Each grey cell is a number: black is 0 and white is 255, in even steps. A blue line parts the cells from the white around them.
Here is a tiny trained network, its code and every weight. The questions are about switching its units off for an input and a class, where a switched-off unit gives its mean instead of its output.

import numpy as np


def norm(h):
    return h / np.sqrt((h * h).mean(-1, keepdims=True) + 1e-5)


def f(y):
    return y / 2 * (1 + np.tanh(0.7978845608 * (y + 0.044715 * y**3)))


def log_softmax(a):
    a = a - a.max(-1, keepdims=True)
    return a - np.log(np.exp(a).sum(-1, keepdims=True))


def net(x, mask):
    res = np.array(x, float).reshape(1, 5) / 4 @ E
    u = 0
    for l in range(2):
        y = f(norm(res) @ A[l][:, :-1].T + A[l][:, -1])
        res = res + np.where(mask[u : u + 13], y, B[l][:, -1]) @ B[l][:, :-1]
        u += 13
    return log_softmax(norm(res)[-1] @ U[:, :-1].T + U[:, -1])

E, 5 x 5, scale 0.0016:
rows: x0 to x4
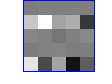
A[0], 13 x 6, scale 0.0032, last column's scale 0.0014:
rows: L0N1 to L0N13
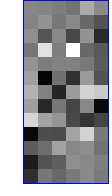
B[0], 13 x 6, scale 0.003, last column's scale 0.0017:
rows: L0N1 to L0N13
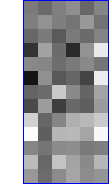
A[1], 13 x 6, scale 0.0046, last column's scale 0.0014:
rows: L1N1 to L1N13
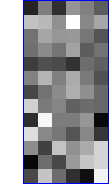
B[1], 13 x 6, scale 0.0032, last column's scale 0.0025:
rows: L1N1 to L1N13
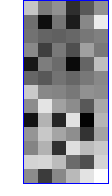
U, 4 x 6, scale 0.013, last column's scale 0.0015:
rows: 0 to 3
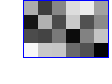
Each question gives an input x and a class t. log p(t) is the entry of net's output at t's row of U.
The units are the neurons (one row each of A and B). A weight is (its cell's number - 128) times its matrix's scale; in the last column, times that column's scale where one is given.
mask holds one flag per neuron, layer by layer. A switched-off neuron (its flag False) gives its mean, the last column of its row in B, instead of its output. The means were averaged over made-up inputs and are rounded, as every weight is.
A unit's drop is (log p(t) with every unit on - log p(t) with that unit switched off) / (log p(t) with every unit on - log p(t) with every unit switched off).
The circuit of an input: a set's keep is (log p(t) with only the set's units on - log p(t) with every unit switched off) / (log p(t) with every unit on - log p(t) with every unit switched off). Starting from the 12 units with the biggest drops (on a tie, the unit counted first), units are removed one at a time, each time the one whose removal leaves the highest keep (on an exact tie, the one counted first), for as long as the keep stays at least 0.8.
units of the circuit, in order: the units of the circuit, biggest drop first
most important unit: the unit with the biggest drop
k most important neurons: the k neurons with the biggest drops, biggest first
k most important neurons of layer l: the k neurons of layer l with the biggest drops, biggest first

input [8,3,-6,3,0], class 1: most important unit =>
L0N10
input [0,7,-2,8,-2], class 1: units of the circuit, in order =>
(L1N9 L0N4)
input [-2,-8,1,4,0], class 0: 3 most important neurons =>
(L0N10 L0N4 L0N12)
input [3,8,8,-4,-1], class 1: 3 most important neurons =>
(L1N9 L0N10 L0N4)
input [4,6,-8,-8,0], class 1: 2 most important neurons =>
(L0N10 L1N9)
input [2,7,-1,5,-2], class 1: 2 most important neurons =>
(L1N9 L0N4)
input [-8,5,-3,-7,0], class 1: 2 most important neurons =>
(L0N10 L0N4)
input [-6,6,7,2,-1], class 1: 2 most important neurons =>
(L1N9 L0N4)
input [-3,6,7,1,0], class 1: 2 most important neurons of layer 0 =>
(L0N10 L0N4)
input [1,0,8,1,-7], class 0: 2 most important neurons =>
(L0N10 L0N6)
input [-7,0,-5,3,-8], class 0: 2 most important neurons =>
(L0N10 L0N6)
